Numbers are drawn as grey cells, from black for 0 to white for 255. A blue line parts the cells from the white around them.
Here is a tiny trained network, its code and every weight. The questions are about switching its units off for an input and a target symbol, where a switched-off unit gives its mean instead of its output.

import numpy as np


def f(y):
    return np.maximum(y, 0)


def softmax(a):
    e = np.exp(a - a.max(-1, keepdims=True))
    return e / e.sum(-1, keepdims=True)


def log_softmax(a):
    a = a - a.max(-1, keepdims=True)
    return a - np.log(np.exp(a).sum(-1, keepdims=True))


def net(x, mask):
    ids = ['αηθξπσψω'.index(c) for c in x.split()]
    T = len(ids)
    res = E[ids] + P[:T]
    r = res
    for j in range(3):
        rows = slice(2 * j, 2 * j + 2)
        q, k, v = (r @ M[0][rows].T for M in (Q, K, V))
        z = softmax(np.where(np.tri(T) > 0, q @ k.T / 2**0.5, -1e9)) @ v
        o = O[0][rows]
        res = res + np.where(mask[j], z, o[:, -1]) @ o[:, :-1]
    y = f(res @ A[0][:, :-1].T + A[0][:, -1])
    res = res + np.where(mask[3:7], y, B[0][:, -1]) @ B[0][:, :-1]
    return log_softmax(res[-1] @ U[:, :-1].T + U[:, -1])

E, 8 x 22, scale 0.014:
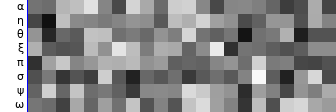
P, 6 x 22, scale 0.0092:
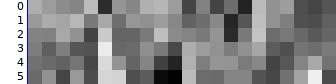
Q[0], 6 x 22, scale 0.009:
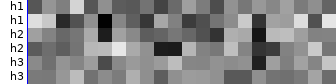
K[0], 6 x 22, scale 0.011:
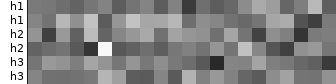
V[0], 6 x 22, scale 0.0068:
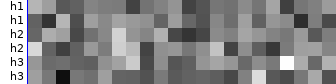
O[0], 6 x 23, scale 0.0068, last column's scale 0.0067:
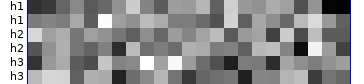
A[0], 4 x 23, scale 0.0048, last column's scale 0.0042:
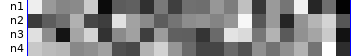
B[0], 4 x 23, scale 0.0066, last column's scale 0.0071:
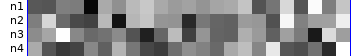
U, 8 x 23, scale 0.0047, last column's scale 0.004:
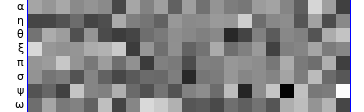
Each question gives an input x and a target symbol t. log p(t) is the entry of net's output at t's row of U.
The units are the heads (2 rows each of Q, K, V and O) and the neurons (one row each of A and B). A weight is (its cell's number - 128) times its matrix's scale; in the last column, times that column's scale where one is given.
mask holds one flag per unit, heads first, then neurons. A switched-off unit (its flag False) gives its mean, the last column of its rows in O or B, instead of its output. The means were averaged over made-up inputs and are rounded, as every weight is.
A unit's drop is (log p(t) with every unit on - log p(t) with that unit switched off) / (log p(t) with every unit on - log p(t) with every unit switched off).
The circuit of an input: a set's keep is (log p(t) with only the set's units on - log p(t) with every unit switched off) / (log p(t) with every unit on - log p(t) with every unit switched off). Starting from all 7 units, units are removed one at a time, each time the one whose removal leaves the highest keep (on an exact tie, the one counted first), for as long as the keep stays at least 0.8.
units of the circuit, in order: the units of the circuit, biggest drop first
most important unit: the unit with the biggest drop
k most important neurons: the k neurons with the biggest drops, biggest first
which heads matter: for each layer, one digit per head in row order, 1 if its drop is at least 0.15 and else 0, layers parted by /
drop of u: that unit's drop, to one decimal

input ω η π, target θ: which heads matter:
100
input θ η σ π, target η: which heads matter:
101
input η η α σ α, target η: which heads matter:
100
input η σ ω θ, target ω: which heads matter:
101
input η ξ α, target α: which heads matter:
010
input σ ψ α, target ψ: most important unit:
h1
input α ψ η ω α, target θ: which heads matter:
100
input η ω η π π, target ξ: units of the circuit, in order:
(h2, h1)
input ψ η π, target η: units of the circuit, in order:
(h1, h3)
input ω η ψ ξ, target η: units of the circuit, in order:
(h1, n1)
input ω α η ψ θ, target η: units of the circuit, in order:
(h1, n1, h2)
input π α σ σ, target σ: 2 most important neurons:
(n4, n1)
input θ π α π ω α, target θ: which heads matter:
101
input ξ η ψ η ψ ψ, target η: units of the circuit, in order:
(n1, h1)
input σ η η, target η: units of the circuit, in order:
(h1)
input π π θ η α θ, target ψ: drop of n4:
-0.1
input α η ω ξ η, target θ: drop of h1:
0.6
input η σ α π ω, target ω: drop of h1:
1.0
